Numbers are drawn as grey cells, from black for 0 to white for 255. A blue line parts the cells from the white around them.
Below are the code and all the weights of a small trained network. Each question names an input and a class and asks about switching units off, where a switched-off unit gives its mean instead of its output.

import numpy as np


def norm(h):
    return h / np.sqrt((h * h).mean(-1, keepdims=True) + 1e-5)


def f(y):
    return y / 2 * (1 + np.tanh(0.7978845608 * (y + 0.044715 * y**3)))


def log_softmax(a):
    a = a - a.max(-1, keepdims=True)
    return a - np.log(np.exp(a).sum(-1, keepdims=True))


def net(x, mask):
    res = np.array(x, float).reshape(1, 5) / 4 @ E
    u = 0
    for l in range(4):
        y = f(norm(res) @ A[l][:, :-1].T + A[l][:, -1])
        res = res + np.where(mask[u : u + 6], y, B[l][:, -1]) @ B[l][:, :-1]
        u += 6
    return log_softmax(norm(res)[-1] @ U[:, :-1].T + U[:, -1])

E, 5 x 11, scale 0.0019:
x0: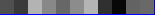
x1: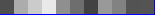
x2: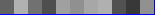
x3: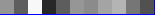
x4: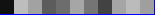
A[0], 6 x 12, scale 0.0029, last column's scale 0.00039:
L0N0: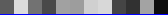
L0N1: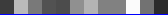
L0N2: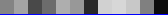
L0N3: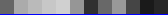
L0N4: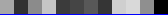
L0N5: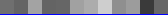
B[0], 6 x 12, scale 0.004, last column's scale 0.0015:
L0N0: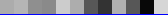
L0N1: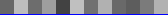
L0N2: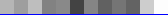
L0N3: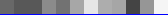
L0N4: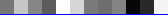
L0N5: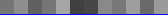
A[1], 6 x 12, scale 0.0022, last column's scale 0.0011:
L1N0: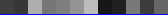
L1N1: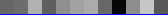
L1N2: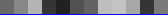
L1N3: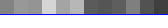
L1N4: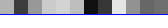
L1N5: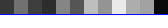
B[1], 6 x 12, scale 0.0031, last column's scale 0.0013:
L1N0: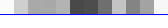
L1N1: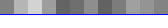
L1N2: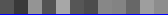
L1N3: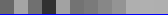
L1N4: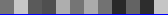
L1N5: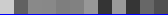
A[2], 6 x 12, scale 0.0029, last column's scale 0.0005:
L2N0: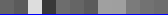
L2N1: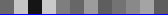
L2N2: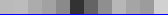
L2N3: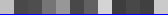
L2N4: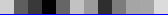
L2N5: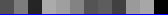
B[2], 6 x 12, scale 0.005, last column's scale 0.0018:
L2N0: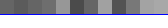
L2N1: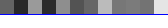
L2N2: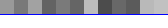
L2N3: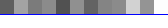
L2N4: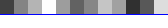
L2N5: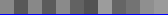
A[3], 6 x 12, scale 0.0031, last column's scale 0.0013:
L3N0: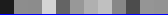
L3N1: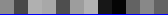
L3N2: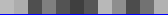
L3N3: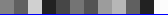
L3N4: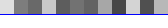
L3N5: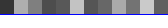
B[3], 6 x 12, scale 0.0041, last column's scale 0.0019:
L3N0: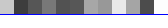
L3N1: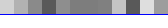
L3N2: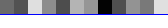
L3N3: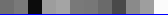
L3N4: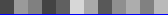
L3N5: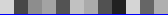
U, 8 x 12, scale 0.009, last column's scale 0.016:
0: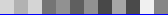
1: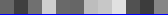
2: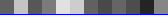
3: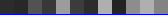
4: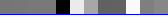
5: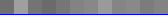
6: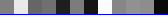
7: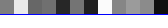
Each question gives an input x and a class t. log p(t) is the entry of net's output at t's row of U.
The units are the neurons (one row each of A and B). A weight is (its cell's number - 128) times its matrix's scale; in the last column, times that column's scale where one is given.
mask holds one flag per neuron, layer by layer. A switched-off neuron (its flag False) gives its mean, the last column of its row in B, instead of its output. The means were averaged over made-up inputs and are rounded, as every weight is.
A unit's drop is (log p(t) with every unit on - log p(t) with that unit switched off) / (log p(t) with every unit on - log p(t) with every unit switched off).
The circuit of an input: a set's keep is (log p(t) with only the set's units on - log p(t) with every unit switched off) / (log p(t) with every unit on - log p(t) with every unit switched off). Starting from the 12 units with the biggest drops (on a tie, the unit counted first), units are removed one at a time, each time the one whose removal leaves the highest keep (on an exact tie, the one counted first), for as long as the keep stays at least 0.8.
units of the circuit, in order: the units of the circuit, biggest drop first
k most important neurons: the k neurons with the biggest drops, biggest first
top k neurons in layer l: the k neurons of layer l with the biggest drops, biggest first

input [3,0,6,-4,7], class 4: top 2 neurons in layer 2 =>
(L2N4; L2N0)
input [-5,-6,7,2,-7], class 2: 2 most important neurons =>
(L0N0; L0N3)
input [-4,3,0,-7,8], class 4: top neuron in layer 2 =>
(L2N0)
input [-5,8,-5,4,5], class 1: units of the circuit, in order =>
(L0N3; L3N0)
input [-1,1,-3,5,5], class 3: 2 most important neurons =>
(L1N2; L2N0)
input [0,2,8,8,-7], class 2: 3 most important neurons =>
(L0N0; L2N1; L2N5)
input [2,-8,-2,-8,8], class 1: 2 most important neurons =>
(L2N4; L3N0)
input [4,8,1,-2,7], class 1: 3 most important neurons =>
(L0N3; L3N0; L2N3)
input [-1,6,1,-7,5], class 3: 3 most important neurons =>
(L2N1; L2N5; L2N4)
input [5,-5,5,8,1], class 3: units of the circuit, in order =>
(L2N0; L3N3)
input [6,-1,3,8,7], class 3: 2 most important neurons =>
(L2N0; L1N2)
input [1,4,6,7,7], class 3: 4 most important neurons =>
(L2N0; L0N4; L1N2; L0N5)
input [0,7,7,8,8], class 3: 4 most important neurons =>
(L2N0; L0N4; L1N2; L2N4)
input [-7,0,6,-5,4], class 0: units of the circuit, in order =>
(L0N2)
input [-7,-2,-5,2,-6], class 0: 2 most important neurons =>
(L0N2; L2N2)
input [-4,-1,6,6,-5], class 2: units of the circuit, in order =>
(L0N0; L3N3)
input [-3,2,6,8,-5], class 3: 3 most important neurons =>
(L0N4; L2N0; L1N2)
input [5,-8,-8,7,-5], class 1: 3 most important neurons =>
(L2N4; L0N0; L2N1)
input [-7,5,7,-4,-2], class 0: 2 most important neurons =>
(L0N2; L0N4)
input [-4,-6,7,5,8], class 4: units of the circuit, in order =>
(L3N5)
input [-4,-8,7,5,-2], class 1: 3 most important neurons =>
(L2N4; L0N4; L1N0)
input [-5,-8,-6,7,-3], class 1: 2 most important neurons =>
(L2N4; L0N0)
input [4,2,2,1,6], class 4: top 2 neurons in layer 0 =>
(L0N1; L0N2)
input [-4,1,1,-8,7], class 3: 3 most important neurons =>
(L2N1; L2N5; L2N3)
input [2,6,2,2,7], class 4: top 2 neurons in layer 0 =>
(L0N4; L0N1)
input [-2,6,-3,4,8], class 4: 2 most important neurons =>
(L3N5; L2N4)
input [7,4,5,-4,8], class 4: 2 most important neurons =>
(L3N5; L0N2)
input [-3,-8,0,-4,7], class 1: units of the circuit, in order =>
(L2N4)
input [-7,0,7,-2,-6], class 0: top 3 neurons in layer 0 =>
(L0N2; L0N4; L0N1)
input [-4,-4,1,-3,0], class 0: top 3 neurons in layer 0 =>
(L0N2; L0N3; L0N4)
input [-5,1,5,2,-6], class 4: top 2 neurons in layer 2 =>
(L2N3; L2N4)
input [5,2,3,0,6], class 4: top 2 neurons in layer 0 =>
(L0N1; L0N2)
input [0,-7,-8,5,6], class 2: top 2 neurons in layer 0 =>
(L0N4; L0N3)
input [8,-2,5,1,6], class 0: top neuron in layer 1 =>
(L1N0)
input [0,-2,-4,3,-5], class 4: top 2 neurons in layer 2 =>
(L2N3; L2N1)
